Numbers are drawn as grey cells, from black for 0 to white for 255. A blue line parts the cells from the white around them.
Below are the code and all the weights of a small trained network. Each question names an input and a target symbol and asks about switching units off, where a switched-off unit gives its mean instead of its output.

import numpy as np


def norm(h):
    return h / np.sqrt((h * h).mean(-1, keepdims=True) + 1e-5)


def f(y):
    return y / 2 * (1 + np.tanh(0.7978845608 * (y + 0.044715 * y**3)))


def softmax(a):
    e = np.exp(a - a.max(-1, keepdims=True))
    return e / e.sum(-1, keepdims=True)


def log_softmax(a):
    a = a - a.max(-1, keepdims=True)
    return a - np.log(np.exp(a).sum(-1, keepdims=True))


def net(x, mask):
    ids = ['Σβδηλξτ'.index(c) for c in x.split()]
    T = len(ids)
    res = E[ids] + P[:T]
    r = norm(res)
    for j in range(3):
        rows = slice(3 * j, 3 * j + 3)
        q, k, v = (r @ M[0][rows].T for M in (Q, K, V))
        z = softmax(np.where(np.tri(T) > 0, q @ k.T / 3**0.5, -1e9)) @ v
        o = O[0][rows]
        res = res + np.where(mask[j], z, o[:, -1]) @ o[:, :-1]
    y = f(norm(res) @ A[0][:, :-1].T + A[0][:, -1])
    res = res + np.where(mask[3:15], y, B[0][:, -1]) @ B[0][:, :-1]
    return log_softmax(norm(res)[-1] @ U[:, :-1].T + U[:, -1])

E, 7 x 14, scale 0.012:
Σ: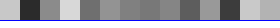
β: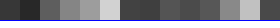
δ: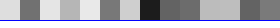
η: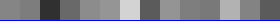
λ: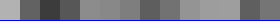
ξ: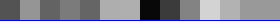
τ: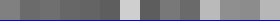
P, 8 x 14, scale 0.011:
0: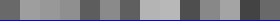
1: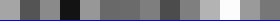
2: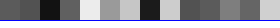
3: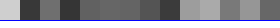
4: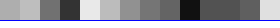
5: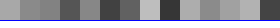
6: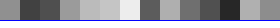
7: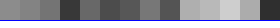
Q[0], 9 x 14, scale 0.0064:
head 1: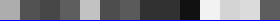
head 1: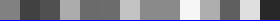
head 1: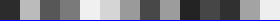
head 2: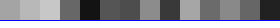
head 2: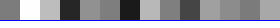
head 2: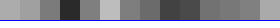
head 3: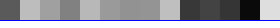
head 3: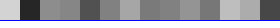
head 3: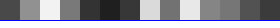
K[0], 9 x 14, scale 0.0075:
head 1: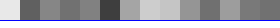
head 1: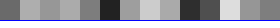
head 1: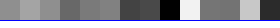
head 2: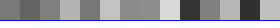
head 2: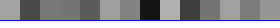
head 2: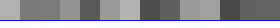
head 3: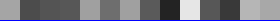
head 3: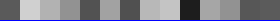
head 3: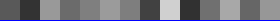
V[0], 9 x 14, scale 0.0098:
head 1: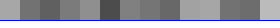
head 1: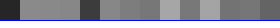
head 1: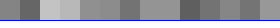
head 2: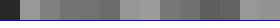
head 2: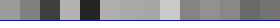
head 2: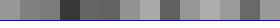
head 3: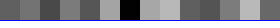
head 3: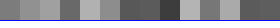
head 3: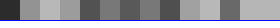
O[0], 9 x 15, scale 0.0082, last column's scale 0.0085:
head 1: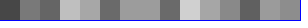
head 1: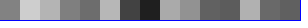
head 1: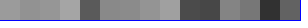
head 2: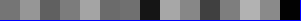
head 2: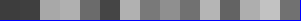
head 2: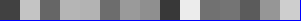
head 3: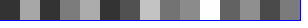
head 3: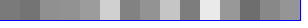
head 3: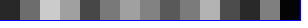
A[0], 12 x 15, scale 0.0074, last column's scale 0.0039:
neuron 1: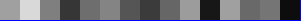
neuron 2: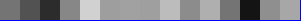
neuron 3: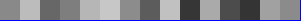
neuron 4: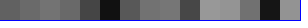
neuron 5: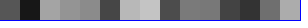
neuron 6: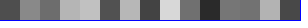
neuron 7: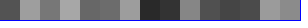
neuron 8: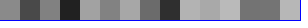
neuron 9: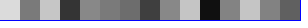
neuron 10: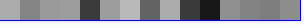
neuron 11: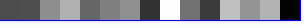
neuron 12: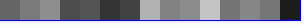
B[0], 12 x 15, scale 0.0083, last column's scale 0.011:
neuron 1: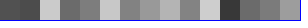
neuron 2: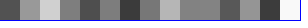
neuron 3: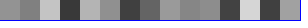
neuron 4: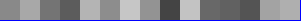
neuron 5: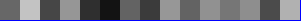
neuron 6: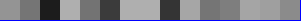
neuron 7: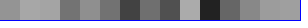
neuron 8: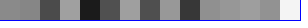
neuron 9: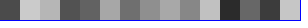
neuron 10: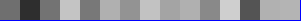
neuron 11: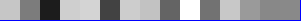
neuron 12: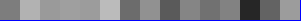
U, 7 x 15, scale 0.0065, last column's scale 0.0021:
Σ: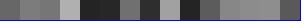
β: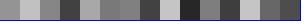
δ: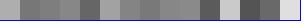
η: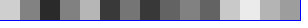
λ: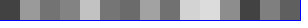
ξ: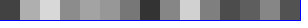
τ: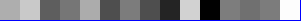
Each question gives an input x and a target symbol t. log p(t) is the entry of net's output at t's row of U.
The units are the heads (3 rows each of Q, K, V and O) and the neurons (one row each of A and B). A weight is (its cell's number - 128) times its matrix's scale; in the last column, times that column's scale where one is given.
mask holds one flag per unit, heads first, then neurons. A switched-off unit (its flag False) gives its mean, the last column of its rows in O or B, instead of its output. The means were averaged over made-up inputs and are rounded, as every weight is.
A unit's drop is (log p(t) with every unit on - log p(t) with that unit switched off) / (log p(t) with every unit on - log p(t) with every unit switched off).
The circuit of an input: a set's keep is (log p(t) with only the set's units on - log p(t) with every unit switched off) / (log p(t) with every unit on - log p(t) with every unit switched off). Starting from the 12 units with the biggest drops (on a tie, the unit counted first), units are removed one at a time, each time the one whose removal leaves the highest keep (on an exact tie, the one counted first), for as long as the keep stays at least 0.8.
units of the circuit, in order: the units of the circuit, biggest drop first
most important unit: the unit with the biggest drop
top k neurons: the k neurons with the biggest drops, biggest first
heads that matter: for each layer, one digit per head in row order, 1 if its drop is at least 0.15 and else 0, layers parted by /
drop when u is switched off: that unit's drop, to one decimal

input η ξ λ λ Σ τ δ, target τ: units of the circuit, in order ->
head 2
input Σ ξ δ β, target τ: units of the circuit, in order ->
head 3; neuron 4
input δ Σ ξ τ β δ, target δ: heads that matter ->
001
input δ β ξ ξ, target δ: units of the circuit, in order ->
head 3; neuron 10
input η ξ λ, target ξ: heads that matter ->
011
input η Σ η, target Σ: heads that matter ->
000
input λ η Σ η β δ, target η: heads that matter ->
001
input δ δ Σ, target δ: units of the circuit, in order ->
head 3; head 2
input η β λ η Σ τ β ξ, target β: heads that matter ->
100
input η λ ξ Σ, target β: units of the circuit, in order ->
head 1; neuron 9
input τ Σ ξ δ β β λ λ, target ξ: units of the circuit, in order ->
head 1; head 3; neuron 1
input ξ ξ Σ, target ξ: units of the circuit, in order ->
head 3; head 2
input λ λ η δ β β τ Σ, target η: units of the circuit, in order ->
neuron 2; neuron 9
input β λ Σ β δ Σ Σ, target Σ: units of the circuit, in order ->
neuron 5; head 3
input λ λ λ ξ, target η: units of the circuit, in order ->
head 3; neuron 9
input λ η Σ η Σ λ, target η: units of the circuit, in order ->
head 3; neuron 9
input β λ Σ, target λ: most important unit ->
head 1
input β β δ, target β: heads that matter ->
000
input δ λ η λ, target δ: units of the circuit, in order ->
head 3; neuron 10
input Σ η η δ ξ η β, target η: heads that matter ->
101
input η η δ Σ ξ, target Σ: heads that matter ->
100
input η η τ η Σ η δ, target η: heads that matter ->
101
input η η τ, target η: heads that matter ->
001
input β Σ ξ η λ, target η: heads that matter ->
101
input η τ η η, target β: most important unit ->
head 1
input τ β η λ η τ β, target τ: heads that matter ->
010
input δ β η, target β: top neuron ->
neuron 3
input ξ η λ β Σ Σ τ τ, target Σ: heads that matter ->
001
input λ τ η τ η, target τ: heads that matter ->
111
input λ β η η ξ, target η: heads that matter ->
101
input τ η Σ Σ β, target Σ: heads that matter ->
000
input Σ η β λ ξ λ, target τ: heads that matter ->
101
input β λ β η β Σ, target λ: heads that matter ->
001
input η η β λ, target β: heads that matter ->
100
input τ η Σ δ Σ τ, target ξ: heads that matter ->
101
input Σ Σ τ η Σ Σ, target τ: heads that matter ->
001
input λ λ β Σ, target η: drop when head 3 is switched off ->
0.3
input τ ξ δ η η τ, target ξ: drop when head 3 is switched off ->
0.2
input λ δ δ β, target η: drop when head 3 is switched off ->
0.3
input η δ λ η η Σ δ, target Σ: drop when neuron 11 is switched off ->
0.0
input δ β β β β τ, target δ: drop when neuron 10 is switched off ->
0.1
